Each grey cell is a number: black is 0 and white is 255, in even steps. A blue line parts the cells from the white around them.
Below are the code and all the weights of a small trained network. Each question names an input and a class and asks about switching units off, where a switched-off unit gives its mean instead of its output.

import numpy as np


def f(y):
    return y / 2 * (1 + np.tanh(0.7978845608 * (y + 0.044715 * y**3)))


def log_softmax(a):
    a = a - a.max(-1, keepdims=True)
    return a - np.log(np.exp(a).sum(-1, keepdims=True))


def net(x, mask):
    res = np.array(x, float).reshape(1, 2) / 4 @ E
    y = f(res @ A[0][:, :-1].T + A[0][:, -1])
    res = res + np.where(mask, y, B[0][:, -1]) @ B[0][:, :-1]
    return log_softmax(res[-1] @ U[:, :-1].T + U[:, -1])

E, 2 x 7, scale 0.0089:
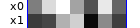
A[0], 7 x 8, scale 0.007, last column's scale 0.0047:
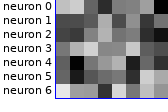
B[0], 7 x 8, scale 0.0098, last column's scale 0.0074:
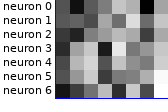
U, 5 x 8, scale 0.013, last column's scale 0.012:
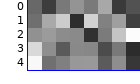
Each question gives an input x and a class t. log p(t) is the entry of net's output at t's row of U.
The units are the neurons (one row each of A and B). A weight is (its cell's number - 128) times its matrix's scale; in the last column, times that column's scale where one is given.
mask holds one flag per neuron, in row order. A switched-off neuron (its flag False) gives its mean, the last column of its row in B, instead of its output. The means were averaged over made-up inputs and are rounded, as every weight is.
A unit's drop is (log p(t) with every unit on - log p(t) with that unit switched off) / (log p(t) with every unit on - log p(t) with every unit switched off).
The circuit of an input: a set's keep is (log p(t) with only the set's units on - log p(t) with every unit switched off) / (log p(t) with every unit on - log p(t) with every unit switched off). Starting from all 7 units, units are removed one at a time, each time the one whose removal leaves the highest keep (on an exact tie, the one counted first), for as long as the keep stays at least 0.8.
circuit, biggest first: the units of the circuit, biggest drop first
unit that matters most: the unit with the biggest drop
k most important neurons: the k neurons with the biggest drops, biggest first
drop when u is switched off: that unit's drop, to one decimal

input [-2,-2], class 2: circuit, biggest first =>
neuron 3; neuron 2; neuron 0
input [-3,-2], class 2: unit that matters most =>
neuron 3
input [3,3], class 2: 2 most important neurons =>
neuron 6; neuron 0
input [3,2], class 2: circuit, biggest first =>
neuron 0; neuron 2
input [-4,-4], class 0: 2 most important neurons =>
neuron 6; neuron 3
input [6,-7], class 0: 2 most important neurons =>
neuron 6; neuron 0
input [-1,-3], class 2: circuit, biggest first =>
neuron 2; neuron 3
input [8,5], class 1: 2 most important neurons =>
neuron 3; neuron 6
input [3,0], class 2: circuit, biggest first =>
neuron 4; neuron 0
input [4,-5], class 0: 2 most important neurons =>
neuron 6; neuron 5
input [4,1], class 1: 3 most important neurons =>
neuron 3; neuron 6; neuron 1
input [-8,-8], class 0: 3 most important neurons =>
neuron 6; neuron 0; neuron 3
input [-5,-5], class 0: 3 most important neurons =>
neuron 6; neuron 3; neuron 0
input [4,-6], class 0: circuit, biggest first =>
neuron 6
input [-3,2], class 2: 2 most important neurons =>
neuron 3; neuron 0
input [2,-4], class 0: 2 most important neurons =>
neuron 6; neuron 5
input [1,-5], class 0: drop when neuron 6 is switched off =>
0.1
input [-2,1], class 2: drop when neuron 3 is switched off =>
0.4
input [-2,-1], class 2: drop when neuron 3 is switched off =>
0.4
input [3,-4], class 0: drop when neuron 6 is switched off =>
0.3
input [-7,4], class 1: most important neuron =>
neuron 4
